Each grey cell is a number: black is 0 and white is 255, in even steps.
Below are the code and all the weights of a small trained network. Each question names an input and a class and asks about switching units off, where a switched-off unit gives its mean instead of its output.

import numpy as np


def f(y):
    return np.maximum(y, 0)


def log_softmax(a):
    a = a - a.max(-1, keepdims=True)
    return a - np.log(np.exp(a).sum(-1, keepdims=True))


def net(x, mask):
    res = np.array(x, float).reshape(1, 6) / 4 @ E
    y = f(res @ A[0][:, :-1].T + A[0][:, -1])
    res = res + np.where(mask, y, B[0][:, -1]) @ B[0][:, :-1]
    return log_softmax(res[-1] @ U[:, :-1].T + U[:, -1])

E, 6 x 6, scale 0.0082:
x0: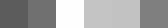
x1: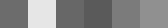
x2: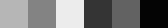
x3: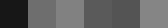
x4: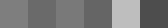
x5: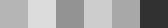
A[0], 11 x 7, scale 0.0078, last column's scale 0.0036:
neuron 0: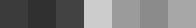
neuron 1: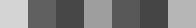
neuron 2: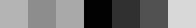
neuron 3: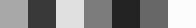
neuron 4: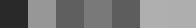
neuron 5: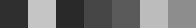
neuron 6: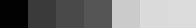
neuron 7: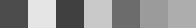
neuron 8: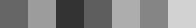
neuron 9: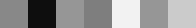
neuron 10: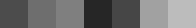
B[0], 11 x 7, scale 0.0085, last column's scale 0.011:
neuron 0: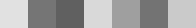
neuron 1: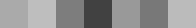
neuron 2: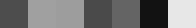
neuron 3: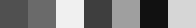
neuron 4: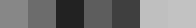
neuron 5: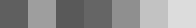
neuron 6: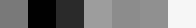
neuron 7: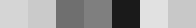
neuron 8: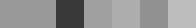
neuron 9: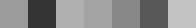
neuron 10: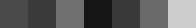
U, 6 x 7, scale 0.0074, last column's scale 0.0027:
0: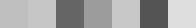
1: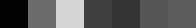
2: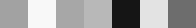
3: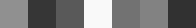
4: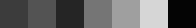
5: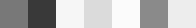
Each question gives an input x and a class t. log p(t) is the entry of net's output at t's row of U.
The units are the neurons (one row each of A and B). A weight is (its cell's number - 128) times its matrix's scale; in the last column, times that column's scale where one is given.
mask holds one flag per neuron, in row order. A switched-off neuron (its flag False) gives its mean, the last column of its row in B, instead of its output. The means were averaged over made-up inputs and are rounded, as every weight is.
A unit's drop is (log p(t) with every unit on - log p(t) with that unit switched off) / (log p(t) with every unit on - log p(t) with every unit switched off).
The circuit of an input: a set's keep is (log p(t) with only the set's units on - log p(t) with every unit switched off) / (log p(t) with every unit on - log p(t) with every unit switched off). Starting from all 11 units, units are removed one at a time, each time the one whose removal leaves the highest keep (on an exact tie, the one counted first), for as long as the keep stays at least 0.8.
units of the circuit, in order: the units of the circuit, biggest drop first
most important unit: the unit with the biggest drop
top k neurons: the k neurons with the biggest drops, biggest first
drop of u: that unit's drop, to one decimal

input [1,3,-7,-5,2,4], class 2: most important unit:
neuron 7
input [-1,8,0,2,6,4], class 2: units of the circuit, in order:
(neuron 7; neuron 6; neuron 3)
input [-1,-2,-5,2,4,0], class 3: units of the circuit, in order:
(neuron 0; neuron 9)
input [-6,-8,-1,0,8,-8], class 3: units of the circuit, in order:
(neuron 9; neuron 0)
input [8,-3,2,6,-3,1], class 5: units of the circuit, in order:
(neuron 2; neuron 10)
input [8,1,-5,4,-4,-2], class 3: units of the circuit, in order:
(neuron 0; neuron 6)
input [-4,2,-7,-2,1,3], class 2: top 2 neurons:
(neuron 7; neuron 10)
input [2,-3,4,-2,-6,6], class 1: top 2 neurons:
(neuron 0; neuron 3)
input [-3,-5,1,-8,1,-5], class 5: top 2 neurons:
(neuron 10; neuron 9)
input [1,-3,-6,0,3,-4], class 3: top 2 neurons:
(neuron 0; neuron 9)
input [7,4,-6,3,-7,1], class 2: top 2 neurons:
(neuron 7; neuron 10)
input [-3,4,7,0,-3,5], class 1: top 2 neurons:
(neuron 2; neuron 0)
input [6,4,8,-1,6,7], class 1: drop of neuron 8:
0.1
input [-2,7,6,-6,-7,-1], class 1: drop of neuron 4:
0.0
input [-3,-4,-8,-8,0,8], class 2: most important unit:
neuron 7
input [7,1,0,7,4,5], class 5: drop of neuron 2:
0.2
